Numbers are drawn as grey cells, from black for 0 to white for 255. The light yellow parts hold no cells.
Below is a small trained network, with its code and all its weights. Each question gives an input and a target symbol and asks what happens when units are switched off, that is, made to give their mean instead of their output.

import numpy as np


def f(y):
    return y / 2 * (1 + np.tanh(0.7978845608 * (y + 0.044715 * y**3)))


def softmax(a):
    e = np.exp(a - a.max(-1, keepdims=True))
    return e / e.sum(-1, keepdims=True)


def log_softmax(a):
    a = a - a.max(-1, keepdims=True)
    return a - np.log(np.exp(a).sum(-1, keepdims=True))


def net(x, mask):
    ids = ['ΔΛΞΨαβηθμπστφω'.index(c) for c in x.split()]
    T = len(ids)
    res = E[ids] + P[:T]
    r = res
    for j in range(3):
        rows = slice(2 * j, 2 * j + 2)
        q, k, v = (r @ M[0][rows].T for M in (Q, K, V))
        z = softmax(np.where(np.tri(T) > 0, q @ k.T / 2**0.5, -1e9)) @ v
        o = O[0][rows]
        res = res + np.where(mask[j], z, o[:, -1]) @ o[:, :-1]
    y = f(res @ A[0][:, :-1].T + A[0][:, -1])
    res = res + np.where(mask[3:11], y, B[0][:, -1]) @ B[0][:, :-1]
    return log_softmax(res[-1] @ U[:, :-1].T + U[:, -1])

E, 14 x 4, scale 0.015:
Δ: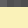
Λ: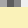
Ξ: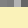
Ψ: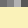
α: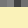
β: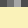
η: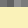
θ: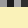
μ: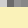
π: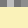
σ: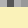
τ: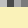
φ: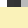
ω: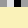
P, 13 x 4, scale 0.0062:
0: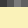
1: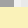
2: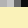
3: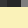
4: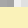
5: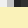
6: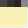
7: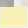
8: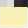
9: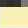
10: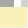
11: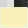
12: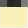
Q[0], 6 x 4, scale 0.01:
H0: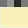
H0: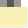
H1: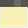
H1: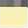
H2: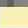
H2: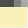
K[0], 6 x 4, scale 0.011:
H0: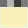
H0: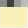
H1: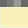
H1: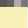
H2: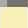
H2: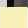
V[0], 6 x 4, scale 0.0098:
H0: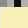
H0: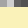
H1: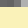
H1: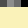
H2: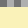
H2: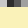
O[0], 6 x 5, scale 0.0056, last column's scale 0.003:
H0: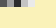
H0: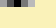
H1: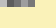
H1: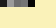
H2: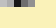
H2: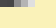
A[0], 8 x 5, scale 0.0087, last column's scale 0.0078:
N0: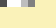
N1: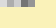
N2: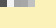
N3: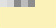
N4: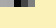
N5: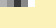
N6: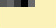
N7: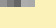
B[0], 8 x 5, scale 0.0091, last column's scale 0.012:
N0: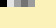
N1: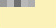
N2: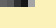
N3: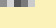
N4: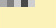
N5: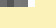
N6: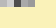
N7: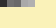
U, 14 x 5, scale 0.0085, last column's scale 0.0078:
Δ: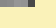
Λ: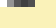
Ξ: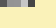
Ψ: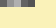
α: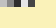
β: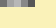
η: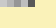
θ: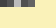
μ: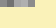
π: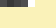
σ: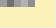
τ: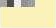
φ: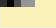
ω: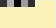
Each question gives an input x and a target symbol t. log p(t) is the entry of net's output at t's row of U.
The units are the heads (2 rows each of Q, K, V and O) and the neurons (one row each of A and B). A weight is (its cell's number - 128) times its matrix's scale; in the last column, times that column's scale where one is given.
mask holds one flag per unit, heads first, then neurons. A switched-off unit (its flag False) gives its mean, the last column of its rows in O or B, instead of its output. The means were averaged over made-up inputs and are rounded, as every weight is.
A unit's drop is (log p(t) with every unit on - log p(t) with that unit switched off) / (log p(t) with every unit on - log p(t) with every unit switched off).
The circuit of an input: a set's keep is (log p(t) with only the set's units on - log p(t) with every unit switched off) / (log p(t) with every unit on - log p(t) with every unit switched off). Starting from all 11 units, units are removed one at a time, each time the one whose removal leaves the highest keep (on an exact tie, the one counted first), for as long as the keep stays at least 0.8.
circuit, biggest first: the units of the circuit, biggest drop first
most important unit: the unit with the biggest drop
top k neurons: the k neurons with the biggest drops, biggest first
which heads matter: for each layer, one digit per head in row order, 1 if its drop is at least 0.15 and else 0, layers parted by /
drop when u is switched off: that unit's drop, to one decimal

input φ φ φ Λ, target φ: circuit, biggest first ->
H2; N3
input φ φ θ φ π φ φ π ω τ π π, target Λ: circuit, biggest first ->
N4; H2
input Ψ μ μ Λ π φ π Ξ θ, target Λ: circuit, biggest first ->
N6; N7
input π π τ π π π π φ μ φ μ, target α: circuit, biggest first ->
N4; N1
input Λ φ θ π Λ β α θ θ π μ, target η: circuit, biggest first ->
N1; H0; N3
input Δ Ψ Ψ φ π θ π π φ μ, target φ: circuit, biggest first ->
N4; N3; H2
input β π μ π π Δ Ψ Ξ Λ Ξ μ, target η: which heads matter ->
100
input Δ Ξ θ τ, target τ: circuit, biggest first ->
H0; N2
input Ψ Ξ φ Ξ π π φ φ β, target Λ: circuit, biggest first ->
N6; H2; N7
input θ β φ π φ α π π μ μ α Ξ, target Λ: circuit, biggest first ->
H2; N0; N7
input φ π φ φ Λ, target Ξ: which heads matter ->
101
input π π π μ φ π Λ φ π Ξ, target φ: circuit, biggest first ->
N4; N3
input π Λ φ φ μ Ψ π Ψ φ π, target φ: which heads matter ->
001
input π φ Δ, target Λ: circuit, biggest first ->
N6; N7
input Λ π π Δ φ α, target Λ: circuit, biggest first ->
N4; H2
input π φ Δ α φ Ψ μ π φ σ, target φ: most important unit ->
N4
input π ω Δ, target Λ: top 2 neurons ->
N6; N4
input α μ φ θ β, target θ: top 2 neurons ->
N0; N3
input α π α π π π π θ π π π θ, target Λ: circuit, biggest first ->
N6; H2
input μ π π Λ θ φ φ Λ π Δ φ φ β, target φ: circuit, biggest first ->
H2; N4
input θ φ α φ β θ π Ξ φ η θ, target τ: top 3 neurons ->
N3; N2; N7
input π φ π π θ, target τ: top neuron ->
N3
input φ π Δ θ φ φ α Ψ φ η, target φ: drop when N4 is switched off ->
0.3
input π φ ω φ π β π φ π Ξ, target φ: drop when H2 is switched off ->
0.3
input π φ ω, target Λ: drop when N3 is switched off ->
0.0
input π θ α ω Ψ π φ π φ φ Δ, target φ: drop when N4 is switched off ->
0.4
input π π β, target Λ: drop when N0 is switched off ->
0.1
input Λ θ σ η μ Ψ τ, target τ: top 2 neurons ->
N2; N3
